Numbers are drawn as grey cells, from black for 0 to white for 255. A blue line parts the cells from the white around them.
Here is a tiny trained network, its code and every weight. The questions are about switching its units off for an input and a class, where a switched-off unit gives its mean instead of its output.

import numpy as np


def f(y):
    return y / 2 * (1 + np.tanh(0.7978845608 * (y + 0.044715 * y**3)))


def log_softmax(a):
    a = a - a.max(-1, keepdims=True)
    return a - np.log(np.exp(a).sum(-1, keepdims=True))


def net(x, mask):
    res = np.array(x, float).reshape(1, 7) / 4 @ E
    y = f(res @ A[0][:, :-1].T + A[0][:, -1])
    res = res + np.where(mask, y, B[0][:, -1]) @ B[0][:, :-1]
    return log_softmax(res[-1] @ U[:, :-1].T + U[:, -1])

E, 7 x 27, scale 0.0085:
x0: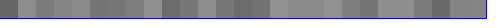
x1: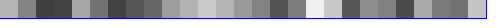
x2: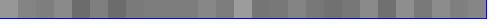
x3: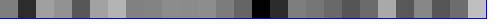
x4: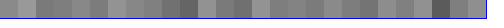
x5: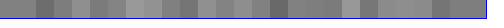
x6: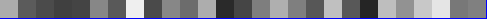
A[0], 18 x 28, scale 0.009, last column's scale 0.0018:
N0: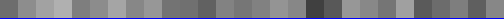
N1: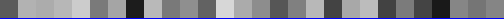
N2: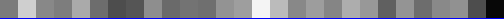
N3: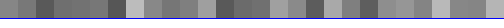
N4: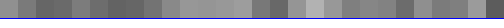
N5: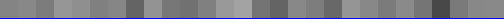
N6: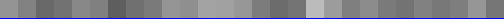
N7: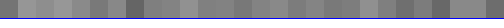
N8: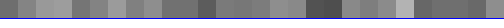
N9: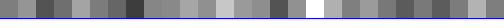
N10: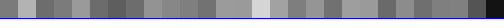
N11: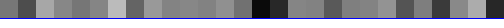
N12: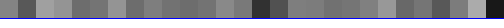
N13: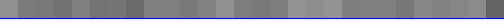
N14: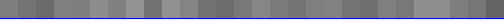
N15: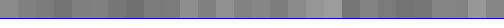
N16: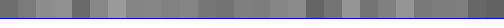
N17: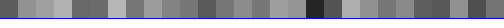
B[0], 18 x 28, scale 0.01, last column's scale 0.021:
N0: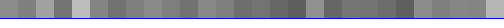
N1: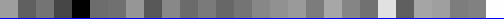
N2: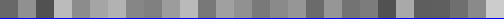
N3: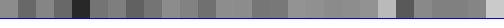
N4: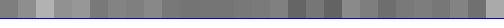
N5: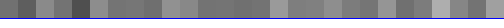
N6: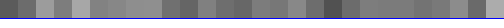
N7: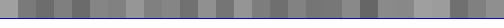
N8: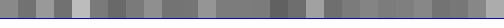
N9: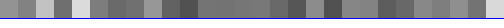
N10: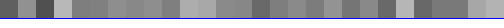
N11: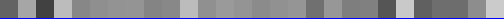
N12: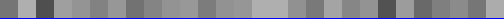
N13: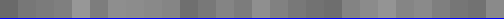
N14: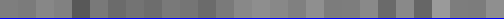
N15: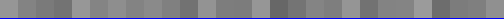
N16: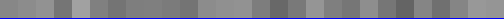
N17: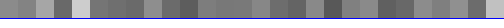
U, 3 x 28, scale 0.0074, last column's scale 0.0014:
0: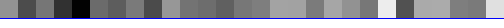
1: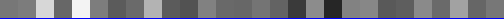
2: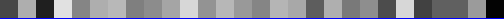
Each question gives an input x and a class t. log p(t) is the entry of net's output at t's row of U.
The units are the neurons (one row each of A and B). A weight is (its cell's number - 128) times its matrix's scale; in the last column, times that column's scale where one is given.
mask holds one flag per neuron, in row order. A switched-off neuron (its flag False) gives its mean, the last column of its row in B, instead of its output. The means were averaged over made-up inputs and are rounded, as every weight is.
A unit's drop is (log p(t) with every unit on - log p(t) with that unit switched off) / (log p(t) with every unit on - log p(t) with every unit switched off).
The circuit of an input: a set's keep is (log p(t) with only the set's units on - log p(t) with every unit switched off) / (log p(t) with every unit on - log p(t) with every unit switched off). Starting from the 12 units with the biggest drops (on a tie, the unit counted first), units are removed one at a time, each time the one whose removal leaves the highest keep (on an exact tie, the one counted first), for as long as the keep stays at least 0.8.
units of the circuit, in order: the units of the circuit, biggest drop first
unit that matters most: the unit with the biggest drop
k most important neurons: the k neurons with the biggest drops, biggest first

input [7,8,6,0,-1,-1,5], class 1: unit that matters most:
N1
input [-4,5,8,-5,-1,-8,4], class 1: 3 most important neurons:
(N1 N11 N12)
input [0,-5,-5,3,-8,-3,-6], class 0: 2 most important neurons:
(N1 N9)
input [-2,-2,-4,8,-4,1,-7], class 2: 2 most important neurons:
(N11 N12)
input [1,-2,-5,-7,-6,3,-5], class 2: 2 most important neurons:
(N2 N10)
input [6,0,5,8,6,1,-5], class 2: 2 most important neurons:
(N11 N12)
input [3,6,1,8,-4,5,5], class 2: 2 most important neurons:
(N11 N1)
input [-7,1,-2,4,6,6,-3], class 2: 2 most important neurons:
(N11 N3)
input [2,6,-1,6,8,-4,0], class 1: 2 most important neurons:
(N9 N2)
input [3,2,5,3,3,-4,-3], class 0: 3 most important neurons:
(N2 N1 N10)
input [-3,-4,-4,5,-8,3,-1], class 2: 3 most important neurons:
(N11 N9 N12)
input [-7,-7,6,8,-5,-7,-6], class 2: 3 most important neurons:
(N11 N12 N9)
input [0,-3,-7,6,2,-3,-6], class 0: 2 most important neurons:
(N1 N2)
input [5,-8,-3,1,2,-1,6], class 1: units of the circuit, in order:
(N1)
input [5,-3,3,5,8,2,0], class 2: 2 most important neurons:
(N11 N9)
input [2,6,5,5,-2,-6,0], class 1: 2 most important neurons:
(N9 N2)
